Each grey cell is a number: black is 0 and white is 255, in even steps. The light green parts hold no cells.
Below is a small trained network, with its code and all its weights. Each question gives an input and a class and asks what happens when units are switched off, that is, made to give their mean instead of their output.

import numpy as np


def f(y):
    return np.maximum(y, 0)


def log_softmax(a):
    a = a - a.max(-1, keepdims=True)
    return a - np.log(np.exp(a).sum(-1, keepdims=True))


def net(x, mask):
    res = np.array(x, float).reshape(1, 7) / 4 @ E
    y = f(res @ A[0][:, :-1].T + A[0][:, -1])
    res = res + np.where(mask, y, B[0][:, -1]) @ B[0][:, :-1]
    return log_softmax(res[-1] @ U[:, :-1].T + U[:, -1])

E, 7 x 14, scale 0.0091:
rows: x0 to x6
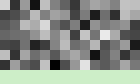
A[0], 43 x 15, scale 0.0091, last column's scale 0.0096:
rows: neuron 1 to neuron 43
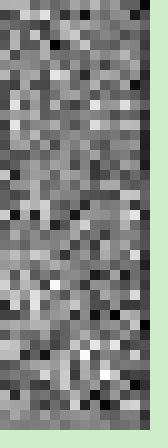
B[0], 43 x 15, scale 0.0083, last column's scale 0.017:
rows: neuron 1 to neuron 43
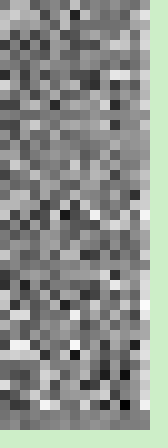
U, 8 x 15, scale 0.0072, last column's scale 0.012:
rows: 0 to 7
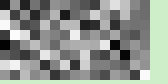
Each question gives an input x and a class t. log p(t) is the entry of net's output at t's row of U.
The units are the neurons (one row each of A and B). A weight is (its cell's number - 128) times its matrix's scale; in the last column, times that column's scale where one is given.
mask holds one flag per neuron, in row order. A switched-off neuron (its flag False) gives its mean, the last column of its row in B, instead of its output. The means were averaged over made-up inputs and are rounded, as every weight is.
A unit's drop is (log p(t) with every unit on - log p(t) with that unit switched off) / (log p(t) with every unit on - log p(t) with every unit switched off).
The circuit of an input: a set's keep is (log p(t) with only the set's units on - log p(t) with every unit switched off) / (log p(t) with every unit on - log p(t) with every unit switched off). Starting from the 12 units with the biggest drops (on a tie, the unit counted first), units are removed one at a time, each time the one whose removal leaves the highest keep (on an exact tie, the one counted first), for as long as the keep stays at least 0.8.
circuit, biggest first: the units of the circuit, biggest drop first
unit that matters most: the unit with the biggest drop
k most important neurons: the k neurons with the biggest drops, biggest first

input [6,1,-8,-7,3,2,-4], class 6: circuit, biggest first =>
(neuron 36)
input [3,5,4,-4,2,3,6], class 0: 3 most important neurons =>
(neuron 23; neuron 5; neuron 35)
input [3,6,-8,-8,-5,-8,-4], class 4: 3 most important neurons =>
(neuron 11; neuron 13; neuron 38)
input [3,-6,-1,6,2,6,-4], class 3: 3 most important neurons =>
(neuron 35; neuron 41; neuron 11)
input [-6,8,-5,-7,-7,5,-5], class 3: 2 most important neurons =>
(neuron 32; neuron 20)
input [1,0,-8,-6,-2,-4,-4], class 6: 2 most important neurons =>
(neuron 36; neuron 38)
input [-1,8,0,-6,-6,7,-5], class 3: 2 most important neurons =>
(neuron 32; neuron 20)
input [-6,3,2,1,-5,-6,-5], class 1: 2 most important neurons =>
(neuron 31; neuron 4)
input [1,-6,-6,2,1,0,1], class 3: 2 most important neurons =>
(neuron 35; neuron 2)
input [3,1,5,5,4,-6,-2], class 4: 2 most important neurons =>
(neuron 11; neuron 41)
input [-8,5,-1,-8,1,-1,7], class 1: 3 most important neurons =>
(neuron 31; neuron 4; neuron 10)
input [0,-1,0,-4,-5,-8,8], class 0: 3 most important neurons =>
(neuron 5; neuron 23; neuron 40)
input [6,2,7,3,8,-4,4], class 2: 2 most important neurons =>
(neuron 9; neuron 39)
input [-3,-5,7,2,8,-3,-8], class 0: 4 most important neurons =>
(neuron 8; neuron 29; neuron 30; neuron 26)
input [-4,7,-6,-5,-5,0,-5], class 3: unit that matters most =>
neuron 32
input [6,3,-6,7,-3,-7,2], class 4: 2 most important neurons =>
(neuron 13; neuron 11)
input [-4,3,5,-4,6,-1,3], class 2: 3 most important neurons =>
(neuron 39; neuron 9; neuron 36)
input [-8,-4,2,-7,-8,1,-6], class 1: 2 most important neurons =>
(neuron 31; neuron 4)
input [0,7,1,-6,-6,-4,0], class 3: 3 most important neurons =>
(neuron 32; neuron 20; neuron 39)
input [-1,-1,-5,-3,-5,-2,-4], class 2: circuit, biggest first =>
(neuron 30)
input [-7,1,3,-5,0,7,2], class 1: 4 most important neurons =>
(neuron 31; neuron 4; neuron 11; neuron 10)
